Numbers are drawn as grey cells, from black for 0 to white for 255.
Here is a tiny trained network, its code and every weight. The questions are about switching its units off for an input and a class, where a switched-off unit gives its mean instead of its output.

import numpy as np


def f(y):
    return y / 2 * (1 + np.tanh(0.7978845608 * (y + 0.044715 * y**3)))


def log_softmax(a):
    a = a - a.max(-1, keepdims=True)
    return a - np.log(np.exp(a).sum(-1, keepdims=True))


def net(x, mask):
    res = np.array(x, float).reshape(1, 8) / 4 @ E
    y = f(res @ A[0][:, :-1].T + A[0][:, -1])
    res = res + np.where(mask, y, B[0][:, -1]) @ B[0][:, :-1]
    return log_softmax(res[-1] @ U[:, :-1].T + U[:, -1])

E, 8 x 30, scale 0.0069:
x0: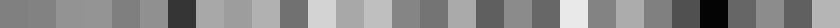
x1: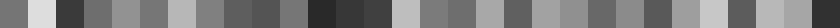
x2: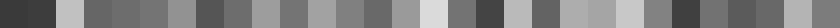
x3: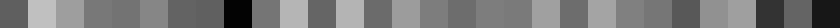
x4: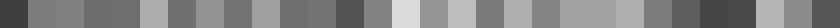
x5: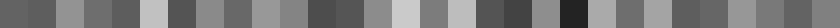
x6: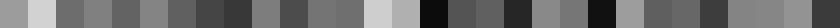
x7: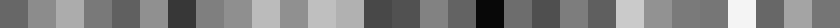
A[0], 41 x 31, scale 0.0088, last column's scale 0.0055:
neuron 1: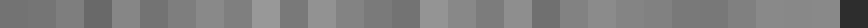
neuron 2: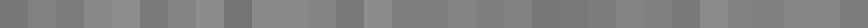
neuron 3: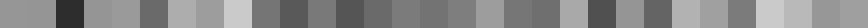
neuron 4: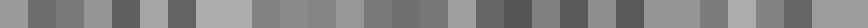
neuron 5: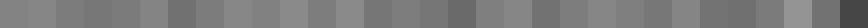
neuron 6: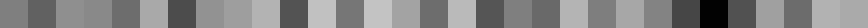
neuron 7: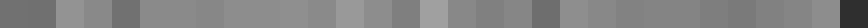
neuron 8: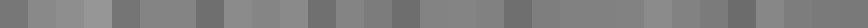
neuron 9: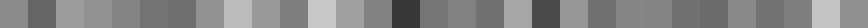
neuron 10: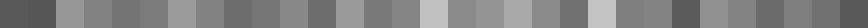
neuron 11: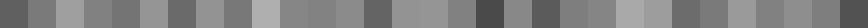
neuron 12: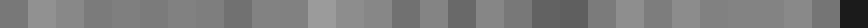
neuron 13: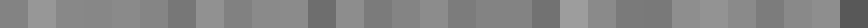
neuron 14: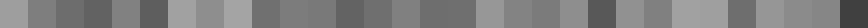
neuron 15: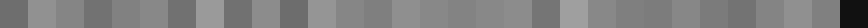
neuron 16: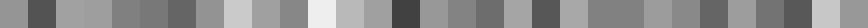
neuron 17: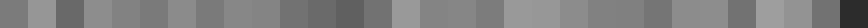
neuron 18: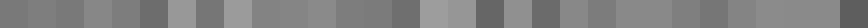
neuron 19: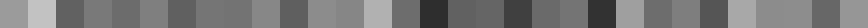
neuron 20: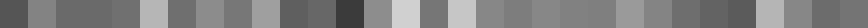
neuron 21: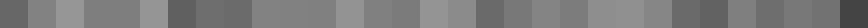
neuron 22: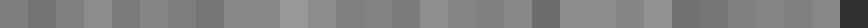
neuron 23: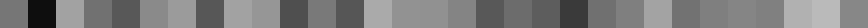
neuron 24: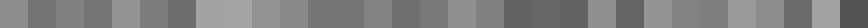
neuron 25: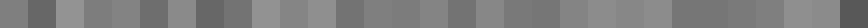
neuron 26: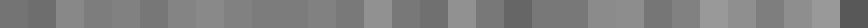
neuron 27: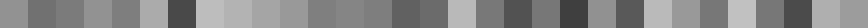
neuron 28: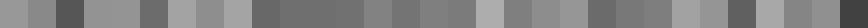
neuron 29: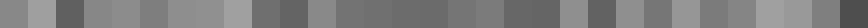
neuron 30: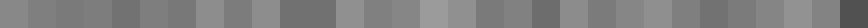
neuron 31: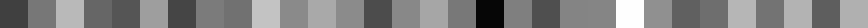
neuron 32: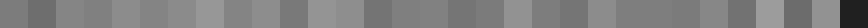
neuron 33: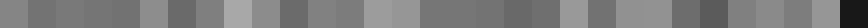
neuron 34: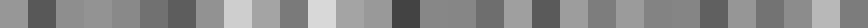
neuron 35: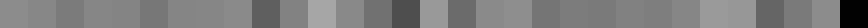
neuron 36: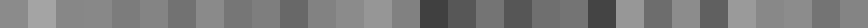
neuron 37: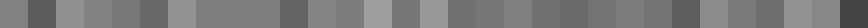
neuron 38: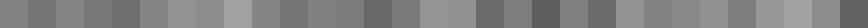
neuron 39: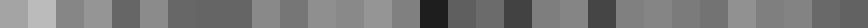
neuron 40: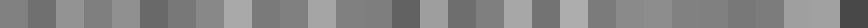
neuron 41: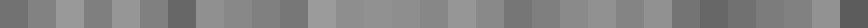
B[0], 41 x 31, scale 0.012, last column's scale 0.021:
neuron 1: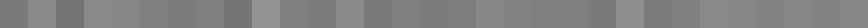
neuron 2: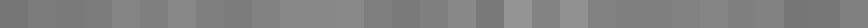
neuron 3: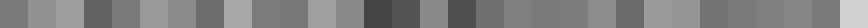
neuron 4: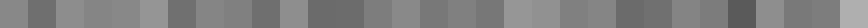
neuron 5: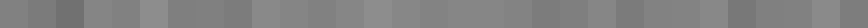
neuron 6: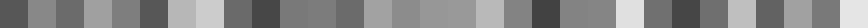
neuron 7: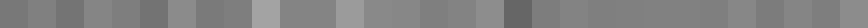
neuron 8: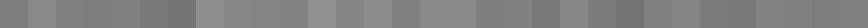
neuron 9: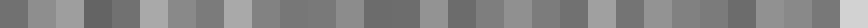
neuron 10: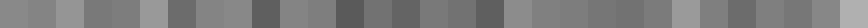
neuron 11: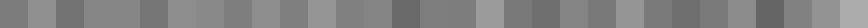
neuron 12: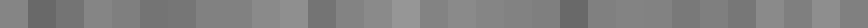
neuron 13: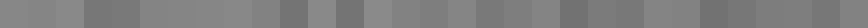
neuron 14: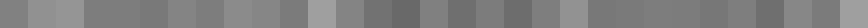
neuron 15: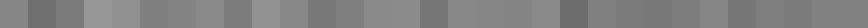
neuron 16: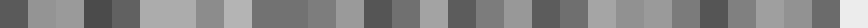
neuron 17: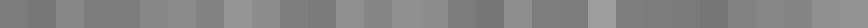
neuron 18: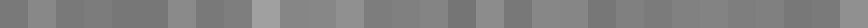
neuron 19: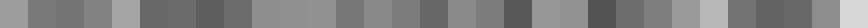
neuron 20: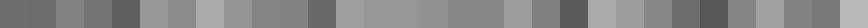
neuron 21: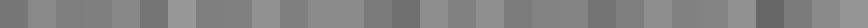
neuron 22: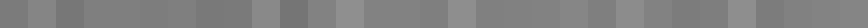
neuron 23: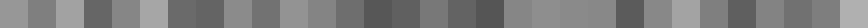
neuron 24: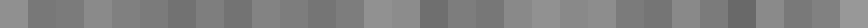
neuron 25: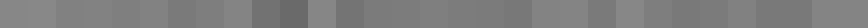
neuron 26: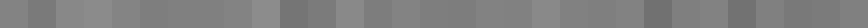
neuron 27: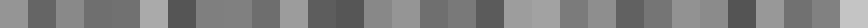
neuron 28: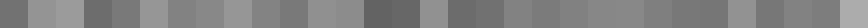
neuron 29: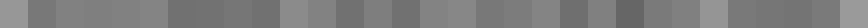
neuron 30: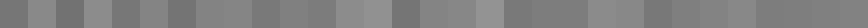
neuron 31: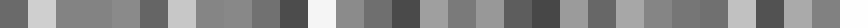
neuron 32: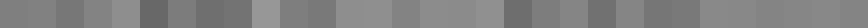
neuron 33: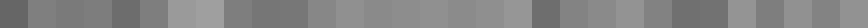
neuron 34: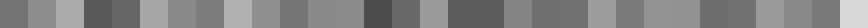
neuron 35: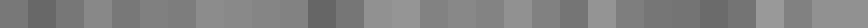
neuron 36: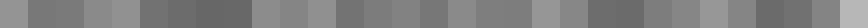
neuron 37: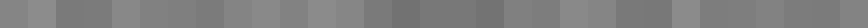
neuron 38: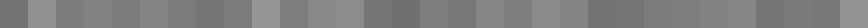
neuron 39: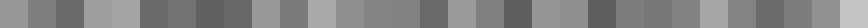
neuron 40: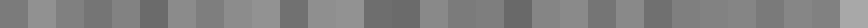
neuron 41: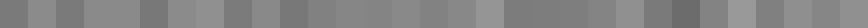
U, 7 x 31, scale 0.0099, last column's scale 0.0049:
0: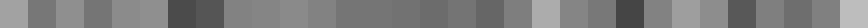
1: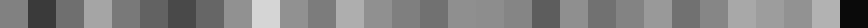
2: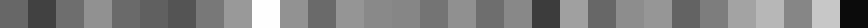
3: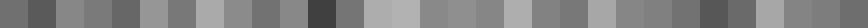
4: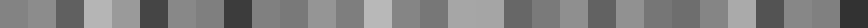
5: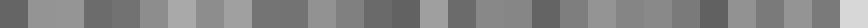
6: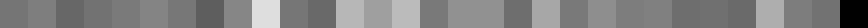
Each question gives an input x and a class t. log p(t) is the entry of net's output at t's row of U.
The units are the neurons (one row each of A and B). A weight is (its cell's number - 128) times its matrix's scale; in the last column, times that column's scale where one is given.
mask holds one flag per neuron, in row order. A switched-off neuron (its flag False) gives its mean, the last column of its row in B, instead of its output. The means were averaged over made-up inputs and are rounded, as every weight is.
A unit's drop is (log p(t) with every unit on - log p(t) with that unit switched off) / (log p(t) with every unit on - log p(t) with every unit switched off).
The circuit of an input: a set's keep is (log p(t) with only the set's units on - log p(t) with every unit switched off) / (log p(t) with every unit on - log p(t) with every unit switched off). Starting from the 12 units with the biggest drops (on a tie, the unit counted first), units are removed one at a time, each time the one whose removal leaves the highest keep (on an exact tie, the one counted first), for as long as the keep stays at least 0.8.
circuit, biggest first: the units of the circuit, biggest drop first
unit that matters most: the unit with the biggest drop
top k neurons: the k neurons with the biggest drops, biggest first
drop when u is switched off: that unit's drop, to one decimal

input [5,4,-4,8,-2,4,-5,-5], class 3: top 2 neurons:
neuron 31; neuron 19
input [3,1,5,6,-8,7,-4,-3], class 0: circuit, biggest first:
neuron 6; neuron 16
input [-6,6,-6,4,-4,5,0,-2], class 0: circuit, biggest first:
neuron 6; neuron 31
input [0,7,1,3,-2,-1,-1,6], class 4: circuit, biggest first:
neuron 16; neuron 34; neuron 9
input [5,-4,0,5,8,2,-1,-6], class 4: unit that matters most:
neuron 6
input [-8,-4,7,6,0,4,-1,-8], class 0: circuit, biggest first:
neuron 31; neuron 6
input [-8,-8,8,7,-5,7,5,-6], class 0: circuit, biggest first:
neuron 6; neuron 16
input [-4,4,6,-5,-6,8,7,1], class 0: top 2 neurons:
neuron 6; neuron 23
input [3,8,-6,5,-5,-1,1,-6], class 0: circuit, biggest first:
neuron 6; neuron 31
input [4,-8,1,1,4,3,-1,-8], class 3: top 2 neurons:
neuron 31; neuron 3
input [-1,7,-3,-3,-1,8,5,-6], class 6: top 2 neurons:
neuron 20; neuron 31
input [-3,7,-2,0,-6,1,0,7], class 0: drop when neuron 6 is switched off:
0.3
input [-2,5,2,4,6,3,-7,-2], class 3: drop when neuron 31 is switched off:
0.2
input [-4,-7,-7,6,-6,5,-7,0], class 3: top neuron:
neuron 19
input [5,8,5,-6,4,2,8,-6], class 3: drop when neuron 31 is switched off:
0.7
